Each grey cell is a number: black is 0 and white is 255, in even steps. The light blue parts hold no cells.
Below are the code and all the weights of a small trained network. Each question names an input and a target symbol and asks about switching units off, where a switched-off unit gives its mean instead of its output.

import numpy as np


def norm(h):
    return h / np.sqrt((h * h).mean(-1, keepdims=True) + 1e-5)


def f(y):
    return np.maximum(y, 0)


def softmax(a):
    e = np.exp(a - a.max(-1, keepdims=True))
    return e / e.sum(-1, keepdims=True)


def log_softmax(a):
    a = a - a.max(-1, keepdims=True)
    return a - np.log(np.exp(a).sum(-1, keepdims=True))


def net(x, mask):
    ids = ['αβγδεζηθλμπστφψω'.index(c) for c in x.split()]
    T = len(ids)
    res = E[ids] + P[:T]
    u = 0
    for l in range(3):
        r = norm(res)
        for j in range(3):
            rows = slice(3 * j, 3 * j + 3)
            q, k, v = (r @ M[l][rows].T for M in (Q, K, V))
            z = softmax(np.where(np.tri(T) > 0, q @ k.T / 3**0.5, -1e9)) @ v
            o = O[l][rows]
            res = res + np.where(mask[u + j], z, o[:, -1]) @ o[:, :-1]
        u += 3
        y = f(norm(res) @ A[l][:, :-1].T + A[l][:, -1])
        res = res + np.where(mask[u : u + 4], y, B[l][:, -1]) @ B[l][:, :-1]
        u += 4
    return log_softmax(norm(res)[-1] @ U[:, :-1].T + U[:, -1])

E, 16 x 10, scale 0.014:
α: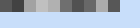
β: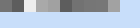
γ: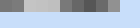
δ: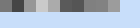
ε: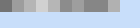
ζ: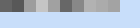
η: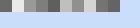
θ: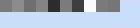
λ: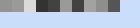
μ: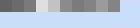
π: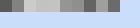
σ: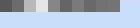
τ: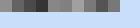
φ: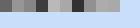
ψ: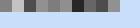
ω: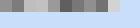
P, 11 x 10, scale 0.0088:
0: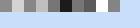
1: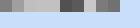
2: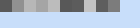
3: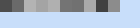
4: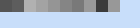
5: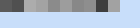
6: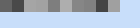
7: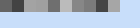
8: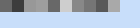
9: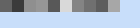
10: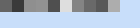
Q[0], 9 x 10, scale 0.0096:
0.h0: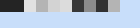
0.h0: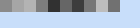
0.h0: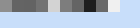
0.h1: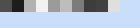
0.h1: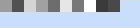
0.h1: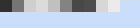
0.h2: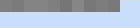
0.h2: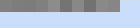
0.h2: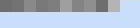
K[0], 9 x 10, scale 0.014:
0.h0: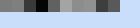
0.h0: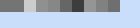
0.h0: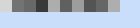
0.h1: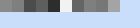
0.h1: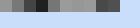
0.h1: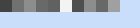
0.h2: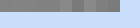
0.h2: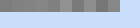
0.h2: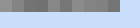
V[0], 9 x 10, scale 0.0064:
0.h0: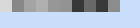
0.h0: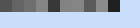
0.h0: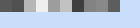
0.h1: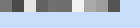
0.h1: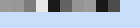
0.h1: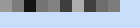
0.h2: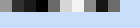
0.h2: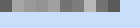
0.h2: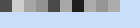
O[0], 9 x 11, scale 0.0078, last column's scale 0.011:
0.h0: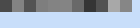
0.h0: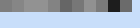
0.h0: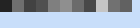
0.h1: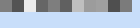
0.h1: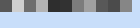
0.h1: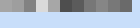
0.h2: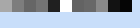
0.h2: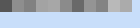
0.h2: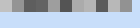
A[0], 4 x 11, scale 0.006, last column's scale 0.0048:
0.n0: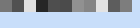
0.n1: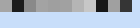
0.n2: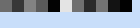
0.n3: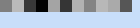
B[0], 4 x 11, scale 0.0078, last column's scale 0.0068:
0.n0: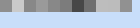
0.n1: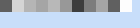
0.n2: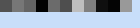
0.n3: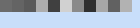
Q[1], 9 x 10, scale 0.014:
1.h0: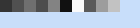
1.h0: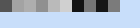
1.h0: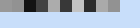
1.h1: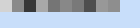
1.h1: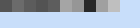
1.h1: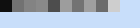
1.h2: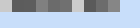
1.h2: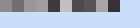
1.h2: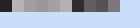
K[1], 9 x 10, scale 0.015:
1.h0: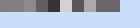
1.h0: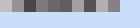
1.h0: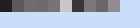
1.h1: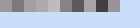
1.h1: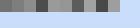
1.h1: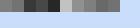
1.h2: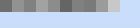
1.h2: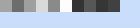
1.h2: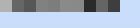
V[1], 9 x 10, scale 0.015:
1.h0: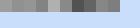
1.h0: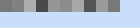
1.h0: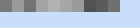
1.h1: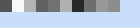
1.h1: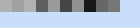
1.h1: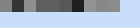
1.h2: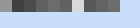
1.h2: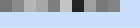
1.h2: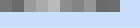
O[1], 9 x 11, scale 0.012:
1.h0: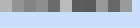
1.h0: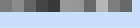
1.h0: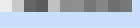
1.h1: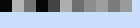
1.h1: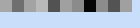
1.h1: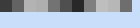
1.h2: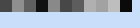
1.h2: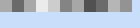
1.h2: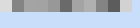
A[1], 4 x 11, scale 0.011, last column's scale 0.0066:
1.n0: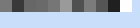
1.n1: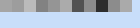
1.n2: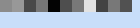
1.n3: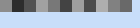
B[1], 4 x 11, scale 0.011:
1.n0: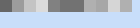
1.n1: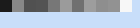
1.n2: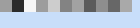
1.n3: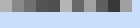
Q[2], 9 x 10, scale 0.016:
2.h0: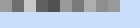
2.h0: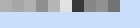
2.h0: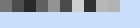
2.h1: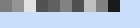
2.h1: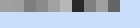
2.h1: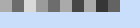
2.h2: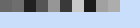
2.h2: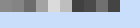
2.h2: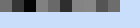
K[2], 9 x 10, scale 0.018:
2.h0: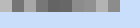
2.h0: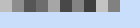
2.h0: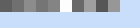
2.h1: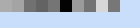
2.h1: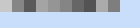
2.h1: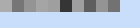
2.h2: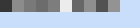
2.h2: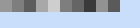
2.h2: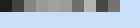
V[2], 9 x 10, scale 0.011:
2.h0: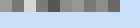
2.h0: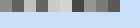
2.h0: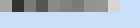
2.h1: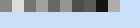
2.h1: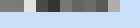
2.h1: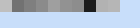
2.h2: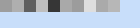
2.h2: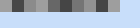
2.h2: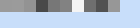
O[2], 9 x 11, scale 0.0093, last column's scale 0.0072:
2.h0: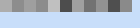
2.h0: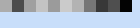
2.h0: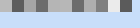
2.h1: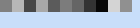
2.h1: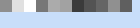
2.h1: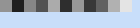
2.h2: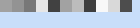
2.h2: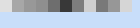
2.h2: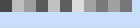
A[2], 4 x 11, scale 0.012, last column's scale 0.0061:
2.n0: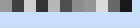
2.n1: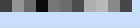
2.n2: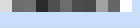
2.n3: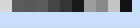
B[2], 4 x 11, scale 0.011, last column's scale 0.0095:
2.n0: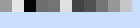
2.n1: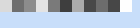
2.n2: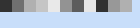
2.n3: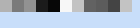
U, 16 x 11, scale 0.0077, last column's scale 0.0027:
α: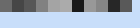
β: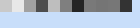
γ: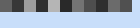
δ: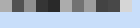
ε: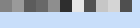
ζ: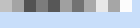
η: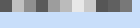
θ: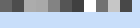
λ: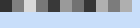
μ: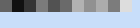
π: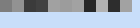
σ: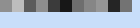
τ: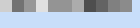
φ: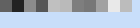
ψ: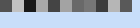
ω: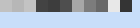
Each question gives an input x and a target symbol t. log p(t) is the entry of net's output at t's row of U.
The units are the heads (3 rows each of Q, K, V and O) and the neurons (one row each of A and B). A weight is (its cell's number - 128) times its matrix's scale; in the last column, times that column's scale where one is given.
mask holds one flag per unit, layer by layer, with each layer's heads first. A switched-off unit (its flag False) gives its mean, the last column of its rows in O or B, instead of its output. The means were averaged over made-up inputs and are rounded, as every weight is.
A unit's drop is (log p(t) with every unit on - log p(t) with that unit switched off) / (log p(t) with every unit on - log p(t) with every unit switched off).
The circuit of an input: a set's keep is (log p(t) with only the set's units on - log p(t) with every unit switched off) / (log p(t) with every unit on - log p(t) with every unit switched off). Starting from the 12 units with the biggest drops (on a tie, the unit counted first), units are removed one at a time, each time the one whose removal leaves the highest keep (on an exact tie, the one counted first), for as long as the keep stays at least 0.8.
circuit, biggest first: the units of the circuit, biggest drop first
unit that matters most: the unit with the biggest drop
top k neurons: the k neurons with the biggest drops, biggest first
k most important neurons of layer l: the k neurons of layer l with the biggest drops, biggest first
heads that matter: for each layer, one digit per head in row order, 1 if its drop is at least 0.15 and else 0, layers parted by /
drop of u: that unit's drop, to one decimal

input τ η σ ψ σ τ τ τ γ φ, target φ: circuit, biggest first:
0.h1
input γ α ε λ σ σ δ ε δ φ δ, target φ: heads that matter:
110 / 000 / 000
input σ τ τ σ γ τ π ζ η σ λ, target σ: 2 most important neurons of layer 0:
0.n1; 0.n2
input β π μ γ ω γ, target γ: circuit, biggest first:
0.h0; 2.h2; 0.h2; 1.h2
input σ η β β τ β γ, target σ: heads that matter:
101 / 001 / 100
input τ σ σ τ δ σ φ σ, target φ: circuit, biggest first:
0.h1; 1.h1
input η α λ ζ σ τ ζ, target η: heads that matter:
000 / 010 / 000
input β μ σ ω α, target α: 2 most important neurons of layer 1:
1.n3; 1.n0
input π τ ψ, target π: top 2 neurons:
1.n2; 2.n0
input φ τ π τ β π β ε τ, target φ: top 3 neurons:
0.n1; 0.n2; 1.n1
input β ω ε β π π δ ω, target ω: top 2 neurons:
0.n1; 1.n1
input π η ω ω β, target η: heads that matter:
010 / 010 / 010
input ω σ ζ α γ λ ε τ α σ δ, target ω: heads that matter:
001 / 001 / 000
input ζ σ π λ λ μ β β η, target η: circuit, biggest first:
1.h1
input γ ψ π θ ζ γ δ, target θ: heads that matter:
010 / 000 / 000
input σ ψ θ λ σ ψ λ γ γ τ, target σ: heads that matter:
001 / 001 / 100
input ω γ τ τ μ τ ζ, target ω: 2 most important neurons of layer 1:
1.n3; 1.n2
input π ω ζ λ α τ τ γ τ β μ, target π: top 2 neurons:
0.n2; 2.n0
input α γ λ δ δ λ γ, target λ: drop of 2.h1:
0.1
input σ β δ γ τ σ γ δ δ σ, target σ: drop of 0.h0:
0.2
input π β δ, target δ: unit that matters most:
0.h0
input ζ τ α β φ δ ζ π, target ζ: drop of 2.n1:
0.1
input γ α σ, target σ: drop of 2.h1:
0.2
